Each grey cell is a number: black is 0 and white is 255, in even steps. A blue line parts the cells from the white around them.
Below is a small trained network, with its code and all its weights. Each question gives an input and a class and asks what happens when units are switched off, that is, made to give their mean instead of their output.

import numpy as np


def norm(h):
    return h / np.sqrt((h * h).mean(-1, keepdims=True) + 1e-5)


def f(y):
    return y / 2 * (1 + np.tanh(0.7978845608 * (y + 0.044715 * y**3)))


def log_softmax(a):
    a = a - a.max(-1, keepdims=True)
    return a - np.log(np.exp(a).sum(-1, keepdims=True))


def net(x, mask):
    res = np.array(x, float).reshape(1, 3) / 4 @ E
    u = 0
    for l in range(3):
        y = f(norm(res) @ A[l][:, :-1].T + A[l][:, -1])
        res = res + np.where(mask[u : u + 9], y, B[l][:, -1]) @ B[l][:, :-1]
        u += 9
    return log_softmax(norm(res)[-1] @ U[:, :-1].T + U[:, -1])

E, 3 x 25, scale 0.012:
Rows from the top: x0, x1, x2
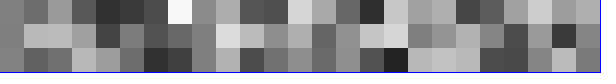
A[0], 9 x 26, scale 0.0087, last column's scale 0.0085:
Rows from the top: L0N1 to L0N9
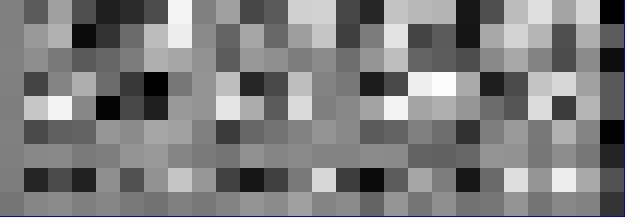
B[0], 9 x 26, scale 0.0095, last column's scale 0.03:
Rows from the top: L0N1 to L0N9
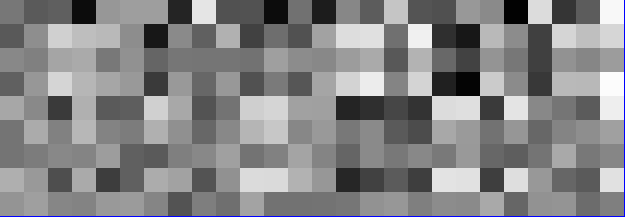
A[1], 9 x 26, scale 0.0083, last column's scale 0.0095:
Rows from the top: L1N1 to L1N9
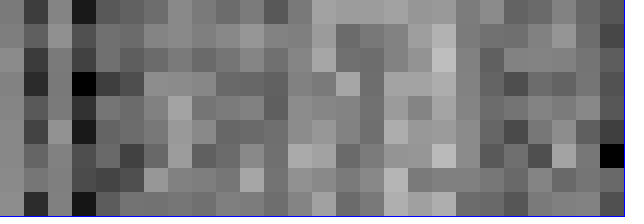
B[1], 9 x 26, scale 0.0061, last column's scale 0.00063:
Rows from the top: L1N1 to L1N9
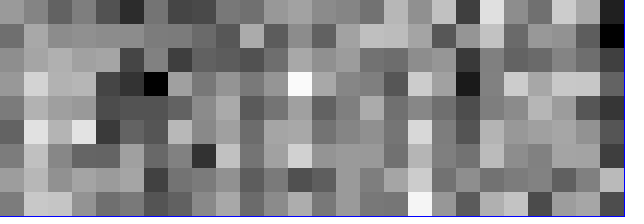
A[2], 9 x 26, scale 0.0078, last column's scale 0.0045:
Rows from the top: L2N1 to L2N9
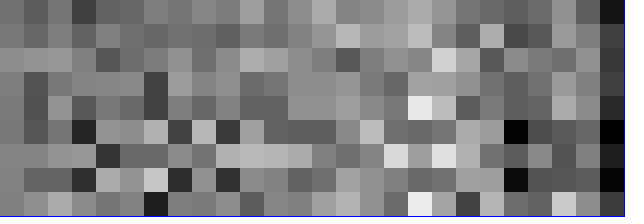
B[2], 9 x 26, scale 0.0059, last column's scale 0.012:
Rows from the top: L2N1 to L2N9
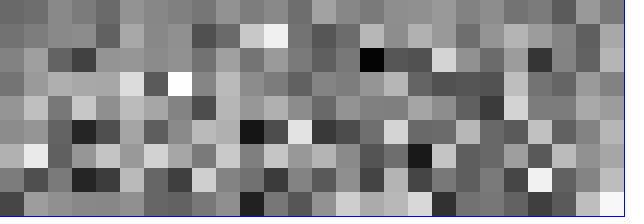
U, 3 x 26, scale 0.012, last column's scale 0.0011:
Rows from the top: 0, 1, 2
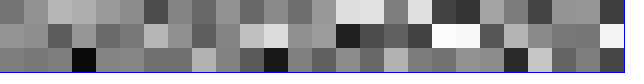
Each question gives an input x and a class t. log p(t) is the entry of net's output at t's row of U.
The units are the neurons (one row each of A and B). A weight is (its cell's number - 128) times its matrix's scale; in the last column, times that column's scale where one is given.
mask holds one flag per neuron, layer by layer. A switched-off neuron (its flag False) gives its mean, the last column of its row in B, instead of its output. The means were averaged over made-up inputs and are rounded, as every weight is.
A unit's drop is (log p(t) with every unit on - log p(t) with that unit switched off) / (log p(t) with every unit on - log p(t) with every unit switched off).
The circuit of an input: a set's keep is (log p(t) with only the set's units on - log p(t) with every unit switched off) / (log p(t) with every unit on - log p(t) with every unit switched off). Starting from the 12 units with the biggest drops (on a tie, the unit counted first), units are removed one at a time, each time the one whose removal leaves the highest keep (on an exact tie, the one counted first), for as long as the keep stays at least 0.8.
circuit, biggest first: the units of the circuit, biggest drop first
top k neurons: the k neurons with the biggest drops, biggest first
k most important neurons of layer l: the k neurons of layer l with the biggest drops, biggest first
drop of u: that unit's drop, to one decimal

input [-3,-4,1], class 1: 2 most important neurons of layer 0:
L0N4, L0N1
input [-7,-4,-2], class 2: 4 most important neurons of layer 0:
L0N8, L0N5, L0N4, L0N2
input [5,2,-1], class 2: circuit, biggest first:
L0N1
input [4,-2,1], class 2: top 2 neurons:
L0N1, L0N4
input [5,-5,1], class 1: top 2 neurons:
L0N8, L0N6
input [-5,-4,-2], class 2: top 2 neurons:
L0N8, L0N5
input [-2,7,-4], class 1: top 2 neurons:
L0N5, L0N4
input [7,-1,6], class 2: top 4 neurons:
L0N1, L0N2, L0N4, L0N8
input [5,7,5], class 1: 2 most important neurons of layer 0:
L0N5, L0N2
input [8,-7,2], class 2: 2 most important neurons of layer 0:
L0N1, L0N5
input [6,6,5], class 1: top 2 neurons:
L0N5, L0N2
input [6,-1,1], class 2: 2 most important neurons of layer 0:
L0N1, L0N4
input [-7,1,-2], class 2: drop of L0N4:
1.2
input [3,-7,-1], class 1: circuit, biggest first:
L0N8
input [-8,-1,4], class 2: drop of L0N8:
1.6
